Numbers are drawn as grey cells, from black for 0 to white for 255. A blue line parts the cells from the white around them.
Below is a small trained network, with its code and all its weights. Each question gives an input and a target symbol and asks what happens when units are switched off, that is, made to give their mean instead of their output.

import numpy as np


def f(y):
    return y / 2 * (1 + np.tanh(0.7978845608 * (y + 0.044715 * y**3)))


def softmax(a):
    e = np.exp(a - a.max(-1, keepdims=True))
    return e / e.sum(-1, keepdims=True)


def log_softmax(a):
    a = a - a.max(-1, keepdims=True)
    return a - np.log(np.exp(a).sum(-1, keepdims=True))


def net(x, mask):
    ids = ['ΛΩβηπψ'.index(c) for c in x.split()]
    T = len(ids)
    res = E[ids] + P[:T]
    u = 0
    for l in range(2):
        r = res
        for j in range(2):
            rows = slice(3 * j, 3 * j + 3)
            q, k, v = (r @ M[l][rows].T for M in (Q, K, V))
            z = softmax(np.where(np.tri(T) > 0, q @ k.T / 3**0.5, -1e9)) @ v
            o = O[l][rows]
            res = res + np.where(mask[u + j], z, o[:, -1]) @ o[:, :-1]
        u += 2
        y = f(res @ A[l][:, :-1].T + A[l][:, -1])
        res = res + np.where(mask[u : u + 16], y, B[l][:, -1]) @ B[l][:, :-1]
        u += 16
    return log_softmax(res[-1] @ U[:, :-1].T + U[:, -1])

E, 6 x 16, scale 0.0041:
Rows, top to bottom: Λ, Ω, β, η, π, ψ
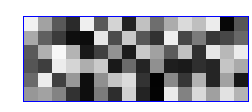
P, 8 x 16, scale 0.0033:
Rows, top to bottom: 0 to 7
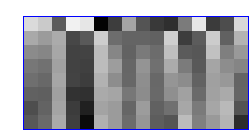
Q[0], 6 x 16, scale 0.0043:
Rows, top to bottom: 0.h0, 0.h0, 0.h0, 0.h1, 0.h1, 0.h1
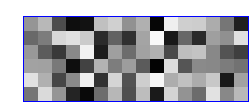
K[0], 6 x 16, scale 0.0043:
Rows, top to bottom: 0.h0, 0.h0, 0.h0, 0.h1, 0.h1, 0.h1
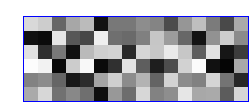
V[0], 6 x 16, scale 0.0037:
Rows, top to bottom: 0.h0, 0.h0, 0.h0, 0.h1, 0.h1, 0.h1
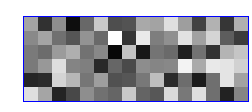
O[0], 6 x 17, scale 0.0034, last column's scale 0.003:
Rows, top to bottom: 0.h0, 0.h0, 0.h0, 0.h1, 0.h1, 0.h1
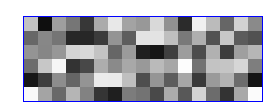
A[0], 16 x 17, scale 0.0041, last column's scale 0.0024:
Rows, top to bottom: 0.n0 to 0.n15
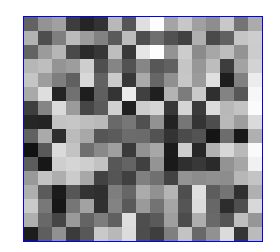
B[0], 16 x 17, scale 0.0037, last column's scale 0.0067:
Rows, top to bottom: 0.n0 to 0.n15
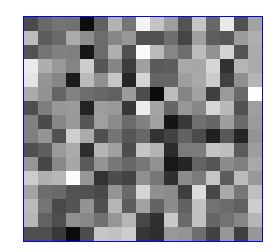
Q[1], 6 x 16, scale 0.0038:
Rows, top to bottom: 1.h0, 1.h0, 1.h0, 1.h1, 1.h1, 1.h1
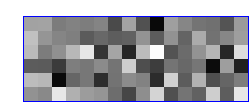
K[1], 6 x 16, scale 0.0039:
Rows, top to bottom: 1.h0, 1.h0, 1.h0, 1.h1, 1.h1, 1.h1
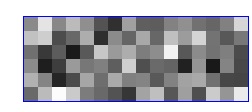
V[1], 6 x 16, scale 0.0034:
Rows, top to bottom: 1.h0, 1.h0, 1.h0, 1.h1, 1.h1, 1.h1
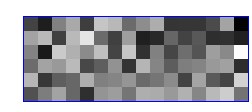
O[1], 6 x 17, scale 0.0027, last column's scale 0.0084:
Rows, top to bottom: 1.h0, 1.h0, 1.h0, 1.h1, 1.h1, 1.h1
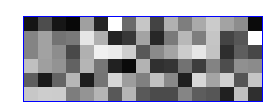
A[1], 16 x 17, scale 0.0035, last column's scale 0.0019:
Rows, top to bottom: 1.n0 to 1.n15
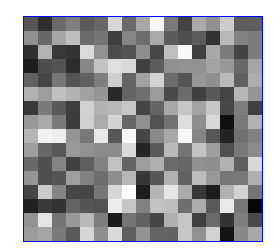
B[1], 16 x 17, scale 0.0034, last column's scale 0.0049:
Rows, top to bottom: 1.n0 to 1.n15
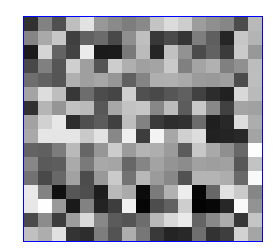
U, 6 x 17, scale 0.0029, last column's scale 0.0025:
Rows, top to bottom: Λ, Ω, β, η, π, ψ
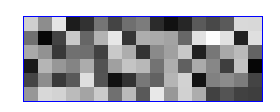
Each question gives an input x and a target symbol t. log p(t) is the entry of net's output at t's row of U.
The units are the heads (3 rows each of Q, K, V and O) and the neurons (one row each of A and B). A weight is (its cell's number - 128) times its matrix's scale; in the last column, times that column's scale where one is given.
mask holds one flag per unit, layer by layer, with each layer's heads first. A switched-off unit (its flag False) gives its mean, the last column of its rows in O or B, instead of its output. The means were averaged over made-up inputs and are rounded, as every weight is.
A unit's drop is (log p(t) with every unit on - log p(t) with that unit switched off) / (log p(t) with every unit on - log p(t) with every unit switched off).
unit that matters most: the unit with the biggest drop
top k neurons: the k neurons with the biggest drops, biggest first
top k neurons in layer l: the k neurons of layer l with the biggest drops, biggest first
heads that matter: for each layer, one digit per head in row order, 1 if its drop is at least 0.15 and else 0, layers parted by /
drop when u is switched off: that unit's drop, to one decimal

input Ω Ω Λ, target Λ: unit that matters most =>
0.n4
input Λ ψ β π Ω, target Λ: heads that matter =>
11 / 10
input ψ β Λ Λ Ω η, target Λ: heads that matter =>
00 / 01
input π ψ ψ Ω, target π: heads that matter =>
10 / 10
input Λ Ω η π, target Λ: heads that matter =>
11 / 10
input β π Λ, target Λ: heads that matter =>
01 / 01
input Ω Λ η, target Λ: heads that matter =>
00 / 00
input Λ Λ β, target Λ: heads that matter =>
01 / 01
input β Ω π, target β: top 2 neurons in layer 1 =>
1.n12, 1.n13
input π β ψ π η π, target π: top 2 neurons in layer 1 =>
1.n2, 1.n14
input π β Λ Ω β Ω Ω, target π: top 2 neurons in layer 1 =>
1.n2, 1.n14
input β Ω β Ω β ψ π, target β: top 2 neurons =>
1.n12, 1.n13
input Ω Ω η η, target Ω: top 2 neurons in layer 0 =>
0.n7, 0.n10
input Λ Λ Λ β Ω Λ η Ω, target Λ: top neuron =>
1.n1
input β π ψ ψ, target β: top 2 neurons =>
1.n12, 0.n15
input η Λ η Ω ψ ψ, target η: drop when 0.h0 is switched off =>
0.5
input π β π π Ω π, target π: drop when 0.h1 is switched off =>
0.1
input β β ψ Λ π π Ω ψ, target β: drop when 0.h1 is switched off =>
0.6
